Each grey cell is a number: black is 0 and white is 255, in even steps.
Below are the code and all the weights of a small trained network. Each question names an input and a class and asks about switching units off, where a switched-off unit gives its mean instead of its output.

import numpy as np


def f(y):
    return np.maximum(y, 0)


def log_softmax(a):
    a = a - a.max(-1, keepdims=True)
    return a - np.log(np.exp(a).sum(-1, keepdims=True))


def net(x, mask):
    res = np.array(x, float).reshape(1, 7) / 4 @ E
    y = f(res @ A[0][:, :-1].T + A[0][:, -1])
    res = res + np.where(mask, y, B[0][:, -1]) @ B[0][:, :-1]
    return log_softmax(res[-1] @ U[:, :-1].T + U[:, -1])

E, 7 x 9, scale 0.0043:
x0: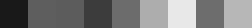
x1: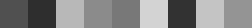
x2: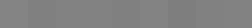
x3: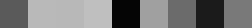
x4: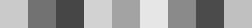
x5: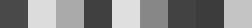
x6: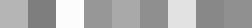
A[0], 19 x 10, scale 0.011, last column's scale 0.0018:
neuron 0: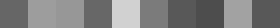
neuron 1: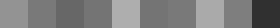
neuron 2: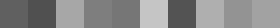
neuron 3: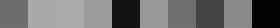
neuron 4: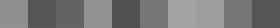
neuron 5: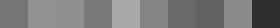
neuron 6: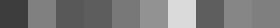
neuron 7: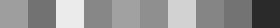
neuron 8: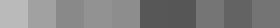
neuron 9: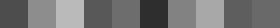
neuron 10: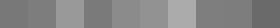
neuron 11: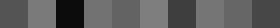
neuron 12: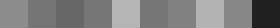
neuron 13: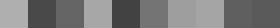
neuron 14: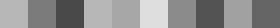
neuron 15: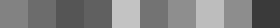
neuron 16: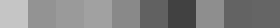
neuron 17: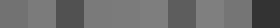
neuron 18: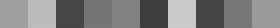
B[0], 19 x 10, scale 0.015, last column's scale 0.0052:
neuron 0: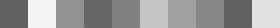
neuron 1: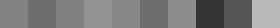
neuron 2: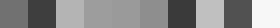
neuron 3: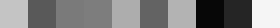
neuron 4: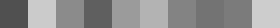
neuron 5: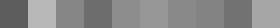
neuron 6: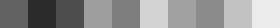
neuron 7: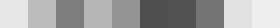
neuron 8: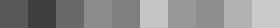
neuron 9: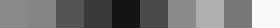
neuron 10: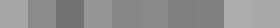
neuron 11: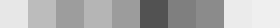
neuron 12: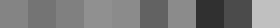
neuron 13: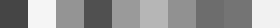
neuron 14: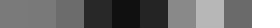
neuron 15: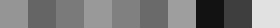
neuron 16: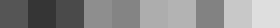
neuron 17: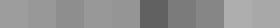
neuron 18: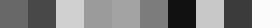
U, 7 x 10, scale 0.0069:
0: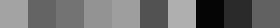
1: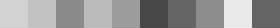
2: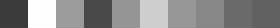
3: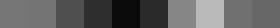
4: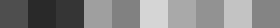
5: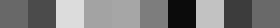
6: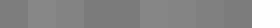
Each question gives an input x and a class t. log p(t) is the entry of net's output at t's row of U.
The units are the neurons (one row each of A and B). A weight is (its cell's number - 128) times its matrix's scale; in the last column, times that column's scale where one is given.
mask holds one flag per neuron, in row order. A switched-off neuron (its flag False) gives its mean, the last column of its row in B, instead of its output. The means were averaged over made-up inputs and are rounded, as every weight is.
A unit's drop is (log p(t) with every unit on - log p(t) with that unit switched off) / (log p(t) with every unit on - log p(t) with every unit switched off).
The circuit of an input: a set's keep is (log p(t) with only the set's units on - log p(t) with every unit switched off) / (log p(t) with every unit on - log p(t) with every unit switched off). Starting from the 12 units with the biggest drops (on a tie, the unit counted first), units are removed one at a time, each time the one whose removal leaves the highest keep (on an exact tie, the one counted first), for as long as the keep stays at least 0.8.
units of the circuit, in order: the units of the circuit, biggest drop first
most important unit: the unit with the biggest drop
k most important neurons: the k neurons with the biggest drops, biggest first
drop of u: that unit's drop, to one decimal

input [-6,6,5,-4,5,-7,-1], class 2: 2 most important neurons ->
[neuron 13; neuron 4]
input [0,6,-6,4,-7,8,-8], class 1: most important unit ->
neuron 11
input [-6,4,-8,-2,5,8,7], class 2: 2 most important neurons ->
[neuron 0; neuron 11]
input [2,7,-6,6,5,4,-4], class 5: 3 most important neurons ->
[neuron 2; neuron 15; neuron 9]
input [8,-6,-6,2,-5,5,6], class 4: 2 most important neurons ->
[neuron 6; neuron 11]
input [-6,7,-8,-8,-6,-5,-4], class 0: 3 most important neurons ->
[neuron 15; neuron 12; neuron 1]
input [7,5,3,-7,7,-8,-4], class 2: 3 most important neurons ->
[neuron 13; neuron 4; neuron 3]
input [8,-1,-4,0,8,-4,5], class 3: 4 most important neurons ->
[neuron 14; neuron 16; neuron 8; neuron 11]
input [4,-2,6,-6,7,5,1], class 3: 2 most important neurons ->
[neuron 14; neuron 3]
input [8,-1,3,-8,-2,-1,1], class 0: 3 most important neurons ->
[neuron 15; neuron 12; neuron 16]
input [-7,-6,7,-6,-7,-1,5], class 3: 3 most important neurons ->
[neuron 9; neuron 3; neuron 6]
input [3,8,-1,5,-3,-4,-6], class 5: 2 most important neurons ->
[neuron 2; neuron 7]
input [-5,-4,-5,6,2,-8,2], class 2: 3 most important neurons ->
[neuron 13; neuron 4; neuron 15]
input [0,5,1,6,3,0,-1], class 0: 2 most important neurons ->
[neuron 3; neuron 18]
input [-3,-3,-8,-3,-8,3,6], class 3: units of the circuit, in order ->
[neuron 9]
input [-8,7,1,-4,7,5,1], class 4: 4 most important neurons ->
[neuron 16; neuron 18; neuron 8; neuron 9]
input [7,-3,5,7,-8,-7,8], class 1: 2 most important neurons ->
[neuron 7; neuron 14]
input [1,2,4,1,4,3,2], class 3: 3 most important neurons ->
[neuron 14; neuron 13; neuron 18]
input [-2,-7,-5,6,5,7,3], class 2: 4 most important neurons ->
[neuron 0; neuron 2; neuron 5; neuron 15]
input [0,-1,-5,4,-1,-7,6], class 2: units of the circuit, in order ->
[neuron 13]
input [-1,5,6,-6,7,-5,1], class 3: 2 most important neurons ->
[neuron 14; neuron 3]
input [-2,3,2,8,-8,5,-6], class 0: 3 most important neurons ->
[neuron 3; neuron 14; neuron 7]
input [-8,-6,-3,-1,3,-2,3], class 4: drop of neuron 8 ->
0.3
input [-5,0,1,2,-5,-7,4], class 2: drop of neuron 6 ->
0.1
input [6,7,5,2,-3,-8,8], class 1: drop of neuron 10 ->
0.2
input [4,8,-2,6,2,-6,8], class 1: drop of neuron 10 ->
0.2
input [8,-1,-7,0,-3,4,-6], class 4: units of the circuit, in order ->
[neuron 6]
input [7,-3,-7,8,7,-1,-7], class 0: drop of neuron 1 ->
-0.1
